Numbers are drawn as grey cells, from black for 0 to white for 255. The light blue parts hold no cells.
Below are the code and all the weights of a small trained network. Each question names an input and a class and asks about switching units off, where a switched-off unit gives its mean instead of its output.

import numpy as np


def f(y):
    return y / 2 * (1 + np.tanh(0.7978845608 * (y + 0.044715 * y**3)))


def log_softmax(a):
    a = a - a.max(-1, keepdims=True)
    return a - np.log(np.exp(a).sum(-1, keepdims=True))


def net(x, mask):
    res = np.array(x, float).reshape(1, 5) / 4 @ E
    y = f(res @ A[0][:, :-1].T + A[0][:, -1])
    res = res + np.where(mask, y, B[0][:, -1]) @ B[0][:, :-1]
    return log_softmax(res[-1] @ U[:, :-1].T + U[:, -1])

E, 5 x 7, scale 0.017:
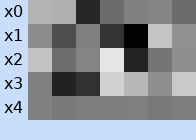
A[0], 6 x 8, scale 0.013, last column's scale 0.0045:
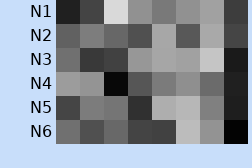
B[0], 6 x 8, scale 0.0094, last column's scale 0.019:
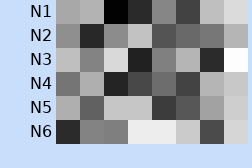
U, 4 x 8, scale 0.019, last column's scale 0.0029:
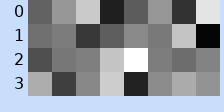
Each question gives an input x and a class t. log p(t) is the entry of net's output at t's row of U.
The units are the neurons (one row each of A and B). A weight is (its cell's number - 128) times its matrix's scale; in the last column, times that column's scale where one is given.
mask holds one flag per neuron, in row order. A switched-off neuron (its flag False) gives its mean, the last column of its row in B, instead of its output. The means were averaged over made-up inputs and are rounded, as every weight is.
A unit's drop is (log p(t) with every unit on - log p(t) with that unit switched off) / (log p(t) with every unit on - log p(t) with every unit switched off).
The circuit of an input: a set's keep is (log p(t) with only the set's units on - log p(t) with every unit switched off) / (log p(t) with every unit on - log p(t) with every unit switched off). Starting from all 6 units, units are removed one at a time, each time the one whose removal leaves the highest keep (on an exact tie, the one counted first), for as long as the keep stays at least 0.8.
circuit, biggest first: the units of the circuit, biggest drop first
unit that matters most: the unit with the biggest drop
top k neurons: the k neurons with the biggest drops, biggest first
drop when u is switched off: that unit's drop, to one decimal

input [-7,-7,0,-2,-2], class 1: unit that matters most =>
N1
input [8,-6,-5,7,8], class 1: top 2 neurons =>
N4; N6
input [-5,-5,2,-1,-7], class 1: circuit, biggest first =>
N6; N1
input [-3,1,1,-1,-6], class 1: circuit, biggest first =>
N3; N5
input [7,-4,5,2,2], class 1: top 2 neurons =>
N4; N6
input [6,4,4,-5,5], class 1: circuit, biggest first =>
N3; N4
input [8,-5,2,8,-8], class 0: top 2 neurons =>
N3; N1
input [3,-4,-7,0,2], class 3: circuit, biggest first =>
N5; N2
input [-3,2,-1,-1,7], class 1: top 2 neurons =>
N3; N1
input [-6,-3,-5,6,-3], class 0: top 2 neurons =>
N3; N4
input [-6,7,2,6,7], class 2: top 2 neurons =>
N6; N4
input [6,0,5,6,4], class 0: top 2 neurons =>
N3; N1
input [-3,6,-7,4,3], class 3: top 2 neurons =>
N5; N2
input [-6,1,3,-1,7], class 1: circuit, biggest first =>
N1
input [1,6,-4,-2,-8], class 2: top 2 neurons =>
N6; N3
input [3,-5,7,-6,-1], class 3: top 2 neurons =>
N3; N6
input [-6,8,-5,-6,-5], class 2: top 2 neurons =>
N6; N3
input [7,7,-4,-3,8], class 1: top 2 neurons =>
N4; N3
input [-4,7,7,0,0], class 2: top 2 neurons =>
N6; N5
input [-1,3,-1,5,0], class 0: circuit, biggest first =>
N3
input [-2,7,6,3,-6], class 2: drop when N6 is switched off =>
0.7
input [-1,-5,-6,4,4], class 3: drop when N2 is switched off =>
0.3
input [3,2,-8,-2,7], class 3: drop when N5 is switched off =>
0.4
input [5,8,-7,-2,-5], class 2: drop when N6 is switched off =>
1.1
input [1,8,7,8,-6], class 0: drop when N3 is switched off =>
0.9
